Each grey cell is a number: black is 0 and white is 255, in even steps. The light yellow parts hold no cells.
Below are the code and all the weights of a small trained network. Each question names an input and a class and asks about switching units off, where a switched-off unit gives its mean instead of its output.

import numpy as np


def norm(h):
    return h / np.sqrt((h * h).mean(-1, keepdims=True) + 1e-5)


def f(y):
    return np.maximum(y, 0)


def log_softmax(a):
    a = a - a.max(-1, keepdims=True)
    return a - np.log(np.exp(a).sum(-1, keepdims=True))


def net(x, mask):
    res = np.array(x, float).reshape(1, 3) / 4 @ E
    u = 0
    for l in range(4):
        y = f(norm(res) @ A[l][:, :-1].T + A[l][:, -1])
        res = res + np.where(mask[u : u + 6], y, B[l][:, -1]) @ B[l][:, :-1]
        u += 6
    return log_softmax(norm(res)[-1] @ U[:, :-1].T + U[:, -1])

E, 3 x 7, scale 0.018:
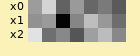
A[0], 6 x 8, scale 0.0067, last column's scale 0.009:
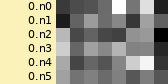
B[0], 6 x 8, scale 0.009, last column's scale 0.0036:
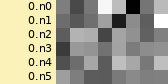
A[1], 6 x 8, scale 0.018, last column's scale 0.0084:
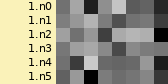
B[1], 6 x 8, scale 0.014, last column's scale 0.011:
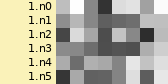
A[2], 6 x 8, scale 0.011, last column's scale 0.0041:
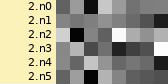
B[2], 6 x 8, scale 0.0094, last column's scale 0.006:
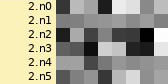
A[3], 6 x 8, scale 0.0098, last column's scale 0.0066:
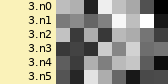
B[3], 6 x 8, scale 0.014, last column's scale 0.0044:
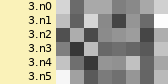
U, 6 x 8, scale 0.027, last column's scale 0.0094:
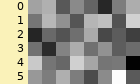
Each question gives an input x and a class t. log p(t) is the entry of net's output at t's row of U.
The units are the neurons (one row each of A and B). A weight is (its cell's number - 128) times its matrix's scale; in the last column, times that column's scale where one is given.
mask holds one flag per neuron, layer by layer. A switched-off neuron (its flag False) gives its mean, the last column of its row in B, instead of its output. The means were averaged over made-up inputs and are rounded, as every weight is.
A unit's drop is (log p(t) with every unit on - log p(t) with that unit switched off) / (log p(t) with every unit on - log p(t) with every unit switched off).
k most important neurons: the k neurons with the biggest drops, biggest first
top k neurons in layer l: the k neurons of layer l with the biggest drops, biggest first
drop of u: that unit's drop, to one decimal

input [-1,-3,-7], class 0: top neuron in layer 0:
0.n1
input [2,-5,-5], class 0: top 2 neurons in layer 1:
1.n0, 1.n3
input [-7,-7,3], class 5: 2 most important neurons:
1.n4, 1.n0
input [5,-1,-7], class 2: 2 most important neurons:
2.n3, 1.n0
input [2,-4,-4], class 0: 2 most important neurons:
2.n3, 1.n0
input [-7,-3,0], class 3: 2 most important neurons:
1.n0, 2.n2
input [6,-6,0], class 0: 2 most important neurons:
2.n3, 1.n0
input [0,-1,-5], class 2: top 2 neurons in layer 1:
1.n4, 1.n0
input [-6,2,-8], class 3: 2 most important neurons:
1.n0, 0.n1
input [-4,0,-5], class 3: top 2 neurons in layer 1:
1.n0, 1.n1
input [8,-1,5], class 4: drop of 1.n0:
0.2
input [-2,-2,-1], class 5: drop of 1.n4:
0.0
